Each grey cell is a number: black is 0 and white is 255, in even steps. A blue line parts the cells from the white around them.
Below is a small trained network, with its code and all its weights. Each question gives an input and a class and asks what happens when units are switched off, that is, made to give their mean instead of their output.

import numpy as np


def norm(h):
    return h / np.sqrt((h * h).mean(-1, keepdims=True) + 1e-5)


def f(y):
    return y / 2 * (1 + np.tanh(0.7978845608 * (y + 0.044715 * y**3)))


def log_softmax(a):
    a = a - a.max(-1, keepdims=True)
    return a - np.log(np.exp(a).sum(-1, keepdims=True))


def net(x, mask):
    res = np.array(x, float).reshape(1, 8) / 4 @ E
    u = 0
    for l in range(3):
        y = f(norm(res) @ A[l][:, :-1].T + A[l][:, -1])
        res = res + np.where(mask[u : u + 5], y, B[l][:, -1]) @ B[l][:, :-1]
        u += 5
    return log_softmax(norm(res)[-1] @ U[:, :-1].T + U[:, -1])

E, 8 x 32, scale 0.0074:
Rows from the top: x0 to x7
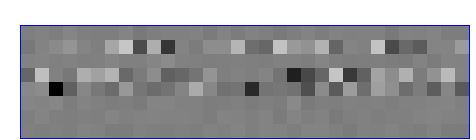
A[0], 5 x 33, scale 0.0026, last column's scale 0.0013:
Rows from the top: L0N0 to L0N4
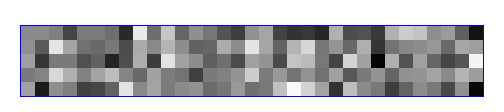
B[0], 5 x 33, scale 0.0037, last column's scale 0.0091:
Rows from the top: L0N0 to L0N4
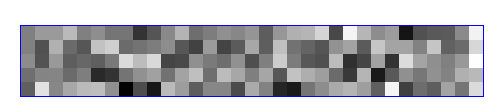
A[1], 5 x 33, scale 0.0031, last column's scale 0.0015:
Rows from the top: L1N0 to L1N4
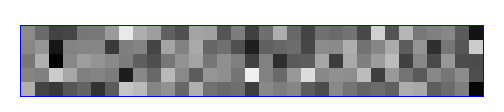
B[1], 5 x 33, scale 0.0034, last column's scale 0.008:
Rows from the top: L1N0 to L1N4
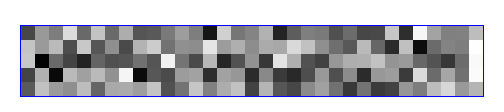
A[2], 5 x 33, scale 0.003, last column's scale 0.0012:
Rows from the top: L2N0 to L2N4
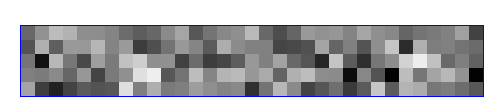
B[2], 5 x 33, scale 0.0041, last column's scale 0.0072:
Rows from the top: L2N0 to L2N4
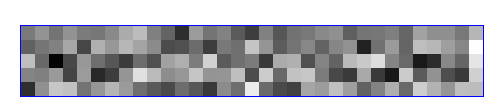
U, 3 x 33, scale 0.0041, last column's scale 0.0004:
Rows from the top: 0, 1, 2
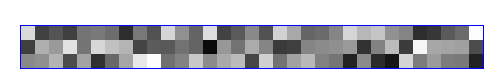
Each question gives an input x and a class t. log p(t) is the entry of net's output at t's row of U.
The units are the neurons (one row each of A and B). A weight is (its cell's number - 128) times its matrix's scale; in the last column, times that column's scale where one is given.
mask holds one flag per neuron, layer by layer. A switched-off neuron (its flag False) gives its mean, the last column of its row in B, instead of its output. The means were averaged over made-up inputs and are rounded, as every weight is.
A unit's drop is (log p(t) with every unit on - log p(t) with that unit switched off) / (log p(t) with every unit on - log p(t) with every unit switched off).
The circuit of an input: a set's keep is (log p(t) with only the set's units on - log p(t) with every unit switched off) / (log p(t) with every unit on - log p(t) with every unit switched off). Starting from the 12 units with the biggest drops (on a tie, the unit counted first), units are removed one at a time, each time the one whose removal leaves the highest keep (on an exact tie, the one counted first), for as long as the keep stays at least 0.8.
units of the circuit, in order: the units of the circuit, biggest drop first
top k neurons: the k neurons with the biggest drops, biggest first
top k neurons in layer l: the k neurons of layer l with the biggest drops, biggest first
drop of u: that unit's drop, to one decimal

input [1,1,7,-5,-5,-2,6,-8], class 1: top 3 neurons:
(L0N4, L1N3, L1N2)
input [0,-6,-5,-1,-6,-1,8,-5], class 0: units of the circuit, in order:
(L2N2)
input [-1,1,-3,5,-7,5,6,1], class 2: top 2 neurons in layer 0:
(L0N3, L0N4)
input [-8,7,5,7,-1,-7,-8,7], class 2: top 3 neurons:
(L1N3, L0N3, L2N3)
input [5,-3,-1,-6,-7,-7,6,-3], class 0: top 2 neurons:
(L0N2, L2N2)
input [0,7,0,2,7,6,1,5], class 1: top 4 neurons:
(L1N0, L0N0, L0N4, L2N4)
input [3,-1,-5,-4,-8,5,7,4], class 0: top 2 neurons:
(L0N1, L2N2)
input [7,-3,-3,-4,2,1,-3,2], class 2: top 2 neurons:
(L0N2, L1N4)
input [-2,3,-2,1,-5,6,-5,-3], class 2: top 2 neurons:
(L0N3, L0N4)
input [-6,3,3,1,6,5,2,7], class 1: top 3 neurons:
(L0N4, L0N0, L1N0)
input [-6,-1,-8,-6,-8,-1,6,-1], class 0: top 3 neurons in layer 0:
(L0N2, L0N1, L0N0)
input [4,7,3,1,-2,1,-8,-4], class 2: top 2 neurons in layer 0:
(L0N0, L0N3)
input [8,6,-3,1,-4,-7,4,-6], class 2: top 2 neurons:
(L0N3, L0N0)
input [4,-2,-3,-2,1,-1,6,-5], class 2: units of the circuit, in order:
(L0N2)
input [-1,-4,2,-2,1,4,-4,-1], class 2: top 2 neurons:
(L1N4, L0N2)
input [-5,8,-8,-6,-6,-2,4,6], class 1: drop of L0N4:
0.1
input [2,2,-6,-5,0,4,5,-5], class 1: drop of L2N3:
0.0
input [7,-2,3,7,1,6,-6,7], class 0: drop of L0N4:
0.1
